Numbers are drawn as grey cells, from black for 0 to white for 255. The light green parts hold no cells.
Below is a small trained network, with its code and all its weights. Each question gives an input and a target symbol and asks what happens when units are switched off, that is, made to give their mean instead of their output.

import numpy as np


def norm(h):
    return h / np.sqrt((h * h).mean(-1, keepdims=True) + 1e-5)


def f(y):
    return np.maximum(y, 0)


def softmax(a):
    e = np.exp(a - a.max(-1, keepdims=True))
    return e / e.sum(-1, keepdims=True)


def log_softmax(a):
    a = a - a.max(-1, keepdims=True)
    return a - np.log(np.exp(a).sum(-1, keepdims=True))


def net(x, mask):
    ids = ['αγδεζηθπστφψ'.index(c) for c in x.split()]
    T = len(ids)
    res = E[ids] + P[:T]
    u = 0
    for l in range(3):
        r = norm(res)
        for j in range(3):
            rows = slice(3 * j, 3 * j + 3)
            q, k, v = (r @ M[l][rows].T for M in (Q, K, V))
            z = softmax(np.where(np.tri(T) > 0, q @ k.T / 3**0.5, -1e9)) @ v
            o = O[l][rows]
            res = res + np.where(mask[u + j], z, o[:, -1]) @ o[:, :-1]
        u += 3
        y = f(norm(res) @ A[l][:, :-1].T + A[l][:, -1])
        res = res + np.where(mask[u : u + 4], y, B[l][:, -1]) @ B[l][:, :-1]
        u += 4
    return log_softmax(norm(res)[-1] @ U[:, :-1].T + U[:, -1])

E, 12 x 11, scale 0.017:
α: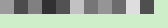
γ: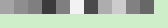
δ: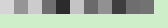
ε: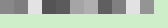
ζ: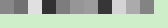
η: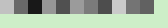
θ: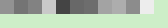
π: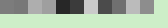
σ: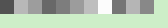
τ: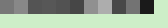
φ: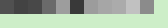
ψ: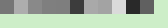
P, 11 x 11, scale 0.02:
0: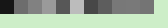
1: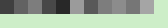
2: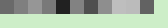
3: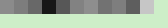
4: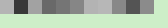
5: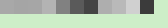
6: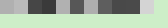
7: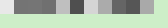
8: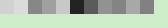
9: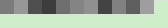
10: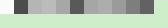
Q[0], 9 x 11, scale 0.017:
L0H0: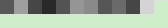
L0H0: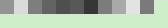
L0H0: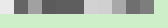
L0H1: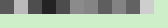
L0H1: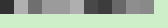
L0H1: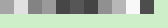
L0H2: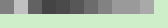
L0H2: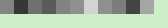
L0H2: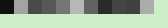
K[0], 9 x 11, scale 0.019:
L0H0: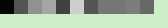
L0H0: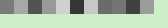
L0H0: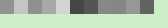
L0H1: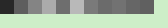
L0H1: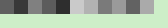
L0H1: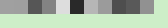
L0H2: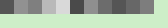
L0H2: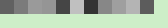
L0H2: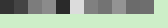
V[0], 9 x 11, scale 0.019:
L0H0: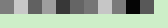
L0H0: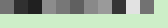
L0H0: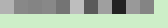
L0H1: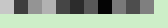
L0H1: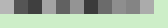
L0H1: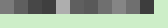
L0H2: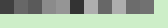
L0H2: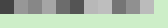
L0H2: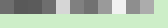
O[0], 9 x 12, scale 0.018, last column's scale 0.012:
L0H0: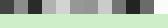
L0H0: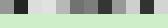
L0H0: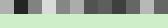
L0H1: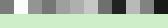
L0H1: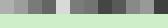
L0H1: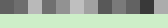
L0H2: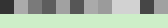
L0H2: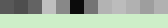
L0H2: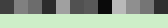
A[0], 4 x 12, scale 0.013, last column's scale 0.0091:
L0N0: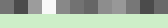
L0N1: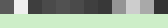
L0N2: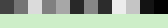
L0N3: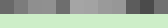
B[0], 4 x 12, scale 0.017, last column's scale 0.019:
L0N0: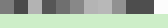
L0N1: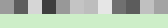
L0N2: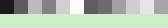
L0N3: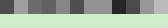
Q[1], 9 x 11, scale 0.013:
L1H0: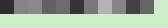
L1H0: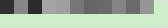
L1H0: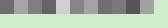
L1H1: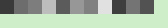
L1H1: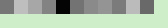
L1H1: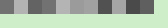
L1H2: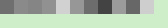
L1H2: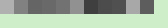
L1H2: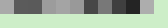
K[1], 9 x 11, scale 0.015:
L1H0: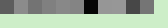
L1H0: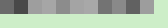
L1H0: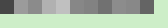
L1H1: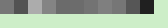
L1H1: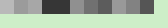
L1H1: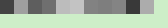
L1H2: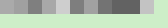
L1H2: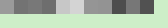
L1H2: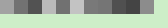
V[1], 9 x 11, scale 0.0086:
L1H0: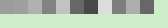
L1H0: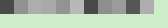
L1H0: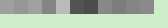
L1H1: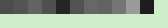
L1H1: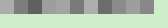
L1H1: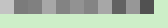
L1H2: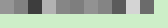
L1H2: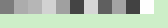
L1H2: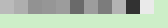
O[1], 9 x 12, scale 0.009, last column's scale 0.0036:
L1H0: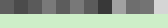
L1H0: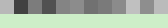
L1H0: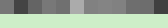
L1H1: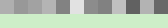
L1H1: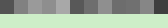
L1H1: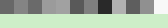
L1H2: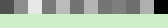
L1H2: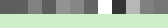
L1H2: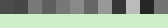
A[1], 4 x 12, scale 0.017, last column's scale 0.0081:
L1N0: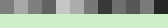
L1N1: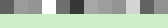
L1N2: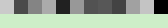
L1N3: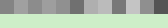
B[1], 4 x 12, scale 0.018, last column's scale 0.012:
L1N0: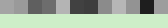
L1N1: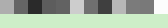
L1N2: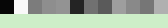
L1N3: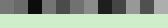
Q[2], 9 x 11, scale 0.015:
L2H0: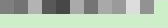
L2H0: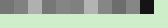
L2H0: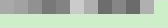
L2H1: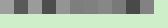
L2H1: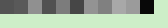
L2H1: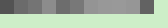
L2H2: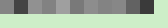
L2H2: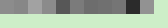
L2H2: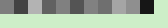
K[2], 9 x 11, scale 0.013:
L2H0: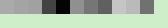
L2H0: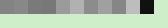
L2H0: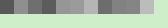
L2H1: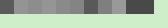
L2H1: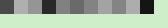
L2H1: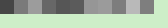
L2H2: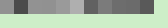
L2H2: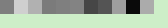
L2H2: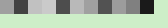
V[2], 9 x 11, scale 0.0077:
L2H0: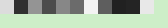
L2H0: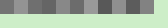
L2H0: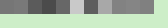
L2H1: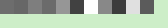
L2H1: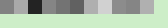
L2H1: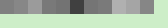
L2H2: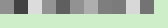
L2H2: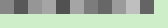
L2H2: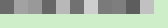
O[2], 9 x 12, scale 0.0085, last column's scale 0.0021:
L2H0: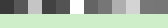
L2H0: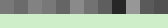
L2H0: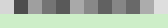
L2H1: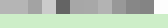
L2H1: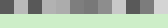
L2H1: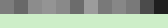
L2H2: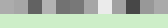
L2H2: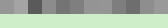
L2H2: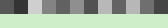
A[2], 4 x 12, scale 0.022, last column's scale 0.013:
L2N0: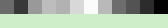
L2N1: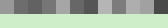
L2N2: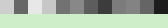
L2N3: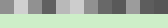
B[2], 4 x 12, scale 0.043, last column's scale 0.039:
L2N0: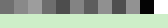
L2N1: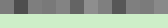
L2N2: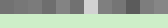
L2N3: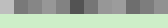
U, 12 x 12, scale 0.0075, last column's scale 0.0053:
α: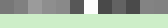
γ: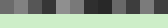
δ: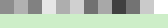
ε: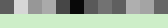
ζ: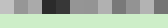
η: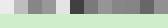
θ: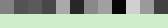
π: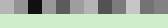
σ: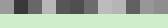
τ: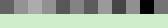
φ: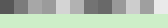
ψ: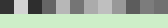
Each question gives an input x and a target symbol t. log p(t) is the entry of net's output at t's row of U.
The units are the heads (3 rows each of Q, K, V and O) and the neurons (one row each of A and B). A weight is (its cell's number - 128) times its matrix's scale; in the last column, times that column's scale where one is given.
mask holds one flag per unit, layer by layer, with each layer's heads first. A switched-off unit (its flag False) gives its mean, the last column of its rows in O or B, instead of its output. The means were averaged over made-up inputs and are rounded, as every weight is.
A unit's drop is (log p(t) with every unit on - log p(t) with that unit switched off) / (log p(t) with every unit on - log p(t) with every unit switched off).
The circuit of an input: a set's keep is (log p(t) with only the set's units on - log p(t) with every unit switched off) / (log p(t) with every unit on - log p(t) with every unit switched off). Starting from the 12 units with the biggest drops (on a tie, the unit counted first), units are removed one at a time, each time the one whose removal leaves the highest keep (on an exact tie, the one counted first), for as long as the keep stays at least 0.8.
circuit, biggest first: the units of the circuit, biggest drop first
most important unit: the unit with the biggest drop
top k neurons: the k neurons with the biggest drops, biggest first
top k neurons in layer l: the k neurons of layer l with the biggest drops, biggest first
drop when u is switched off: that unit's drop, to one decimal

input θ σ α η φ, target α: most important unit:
L0H0
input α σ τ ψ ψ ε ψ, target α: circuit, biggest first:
(L0H0, L2N2, L2N0)
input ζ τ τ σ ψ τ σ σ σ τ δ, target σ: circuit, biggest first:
(L0H1, L2N0)
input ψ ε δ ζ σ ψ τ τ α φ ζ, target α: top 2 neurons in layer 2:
(L2N2, L2N0)
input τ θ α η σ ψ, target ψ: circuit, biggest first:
(L0H0, L2N0)
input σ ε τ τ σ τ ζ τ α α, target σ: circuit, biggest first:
(L0H1, L2N0)
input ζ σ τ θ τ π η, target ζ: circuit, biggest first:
(L0H0, L2N0)
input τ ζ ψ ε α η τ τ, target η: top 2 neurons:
(L2N0, L2N3)
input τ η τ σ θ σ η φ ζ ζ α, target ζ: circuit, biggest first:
(L0H0, L2N0)
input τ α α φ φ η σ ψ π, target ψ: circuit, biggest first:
(L0H0, L2N0)
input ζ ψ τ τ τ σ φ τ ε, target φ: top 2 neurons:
(L0N2, L2N0)
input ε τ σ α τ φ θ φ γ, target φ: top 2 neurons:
(L0N2, L2N0)
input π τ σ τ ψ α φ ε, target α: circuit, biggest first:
(L2N2, L0H0, L2N0)
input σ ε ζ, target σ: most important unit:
L0H1
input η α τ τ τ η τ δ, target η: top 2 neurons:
(L2N0, L2N3)
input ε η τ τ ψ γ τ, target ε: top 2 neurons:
(L1N2, L2N0)
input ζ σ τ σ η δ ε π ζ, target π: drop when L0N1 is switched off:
0.0
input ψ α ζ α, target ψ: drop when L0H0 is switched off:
0.5
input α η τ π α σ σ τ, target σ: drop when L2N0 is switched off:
0.2
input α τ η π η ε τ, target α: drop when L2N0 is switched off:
0.2
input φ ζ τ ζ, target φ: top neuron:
(L0N2)
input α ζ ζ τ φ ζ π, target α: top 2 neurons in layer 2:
(L2N2, L2N0)
